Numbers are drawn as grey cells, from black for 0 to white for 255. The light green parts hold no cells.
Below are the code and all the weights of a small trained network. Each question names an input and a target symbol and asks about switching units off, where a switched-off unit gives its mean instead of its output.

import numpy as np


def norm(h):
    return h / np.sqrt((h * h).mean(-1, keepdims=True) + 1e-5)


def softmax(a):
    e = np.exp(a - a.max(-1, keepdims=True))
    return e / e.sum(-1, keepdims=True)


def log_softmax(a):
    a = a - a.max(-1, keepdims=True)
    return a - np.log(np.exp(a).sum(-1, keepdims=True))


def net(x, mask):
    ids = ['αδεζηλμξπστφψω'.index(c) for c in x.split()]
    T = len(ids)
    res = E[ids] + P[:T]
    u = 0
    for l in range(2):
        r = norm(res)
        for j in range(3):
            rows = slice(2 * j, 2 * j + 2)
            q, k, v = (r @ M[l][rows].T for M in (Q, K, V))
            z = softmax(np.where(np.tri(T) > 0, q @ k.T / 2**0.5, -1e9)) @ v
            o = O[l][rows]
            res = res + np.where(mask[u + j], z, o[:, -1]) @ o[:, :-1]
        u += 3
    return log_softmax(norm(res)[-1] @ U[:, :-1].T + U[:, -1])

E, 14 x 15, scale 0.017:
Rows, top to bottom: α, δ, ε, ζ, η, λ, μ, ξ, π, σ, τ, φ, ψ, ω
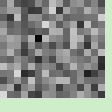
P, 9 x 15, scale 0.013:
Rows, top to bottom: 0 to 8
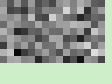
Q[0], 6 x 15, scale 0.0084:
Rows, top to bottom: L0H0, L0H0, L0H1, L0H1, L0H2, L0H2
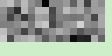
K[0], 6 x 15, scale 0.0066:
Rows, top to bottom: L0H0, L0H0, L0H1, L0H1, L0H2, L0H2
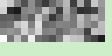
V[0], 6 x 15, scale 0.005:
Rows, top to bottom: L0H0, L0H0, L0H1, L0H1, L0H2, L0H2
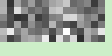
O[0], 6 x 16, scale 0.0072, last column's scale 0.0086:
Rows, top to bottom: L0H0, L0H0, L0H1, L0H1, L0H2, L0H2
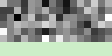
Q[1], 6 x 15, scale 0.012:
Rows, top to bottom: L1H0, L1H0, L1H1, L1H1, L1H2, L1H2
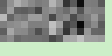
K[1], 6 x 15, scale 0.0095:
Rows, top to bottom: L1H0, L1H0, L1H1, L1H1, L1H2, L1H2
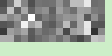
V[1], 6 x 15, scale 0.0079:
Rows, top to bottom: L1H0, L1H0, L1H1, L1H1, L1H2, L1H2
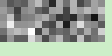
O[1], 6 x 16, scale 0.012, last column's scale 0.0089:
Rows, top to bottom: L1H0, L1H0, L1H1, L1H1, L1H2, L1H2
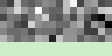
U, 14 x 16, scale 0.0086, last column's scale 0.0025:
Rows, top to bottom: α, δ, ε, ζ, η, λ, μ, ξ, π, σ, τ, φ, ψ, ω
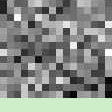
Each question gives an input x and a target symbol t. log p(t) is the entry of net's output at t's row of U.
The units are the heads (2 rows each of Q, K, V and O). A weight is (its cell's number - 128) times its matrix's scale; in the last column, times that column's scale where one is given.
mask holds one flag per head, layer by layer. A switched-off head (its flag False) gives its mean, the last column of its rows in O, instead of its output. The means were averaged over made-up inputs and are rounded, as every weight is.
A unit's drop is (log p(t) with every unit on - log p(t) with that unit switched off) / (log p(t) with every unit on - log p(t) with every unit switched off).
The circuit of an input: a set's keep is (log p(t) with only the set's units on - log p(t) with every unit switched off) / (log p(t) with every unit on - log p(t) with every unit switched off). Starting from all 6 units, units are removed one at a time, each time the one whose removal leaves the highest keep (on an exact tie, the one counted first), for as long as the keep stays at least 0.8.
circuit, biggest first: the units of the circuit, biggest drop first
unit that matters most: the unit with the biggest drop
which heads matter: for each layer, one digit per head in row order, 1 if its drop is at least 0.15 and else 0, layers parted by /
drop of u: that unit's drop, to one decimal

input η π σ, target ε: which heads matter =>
000 / 100
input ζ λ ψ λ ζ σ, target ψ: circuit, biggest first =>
[L1H2]
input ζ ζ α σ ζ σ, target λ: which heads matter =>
000 / 011
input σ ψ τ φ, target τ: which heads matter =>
000 / 010
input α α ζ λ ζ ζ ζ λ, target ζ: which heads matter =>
101 / 010
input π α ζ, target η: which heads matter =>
000 / 010
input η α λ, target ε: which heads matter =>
000 / 100
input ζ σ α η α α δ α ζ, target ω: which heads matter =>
000 / 100
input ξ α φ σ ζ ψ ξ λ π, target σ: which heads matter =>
010 / 110
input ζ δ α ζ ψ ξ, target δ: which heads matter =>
000 / 001
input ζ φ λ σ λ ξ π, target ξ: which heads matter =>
001 / 000
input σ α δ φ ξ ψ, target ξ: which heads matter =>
100 / 001
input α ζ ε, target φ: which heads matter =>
000 / 001
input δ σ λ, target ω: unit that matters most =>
L1H0
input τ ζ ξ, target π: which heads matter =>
000 / 100
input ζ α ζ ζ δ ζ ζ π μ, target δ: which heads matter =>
000 / 001
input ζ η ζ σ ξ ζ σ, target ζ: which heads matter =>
001 / 000
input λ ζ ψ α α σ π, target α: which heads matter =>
001 / 010
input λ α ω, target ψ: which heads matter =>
000 / 001
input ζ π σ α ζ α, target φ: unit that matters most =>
L1H2
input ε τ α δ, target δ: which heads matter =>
001 / 000
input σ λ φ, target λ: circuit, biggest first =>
[L1H1; L1H2]
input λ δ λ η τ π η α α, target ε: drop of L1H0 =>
1.0
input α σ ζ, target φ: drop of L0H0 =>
0.0
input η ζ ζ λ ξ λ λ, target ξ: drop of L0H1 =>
0.2
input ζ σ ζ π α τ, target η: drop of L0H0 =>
0.1
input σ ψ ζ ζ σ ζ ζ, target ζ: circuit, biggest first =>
[L0H2]
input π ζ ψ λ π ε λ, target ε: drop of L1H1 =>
-0.1
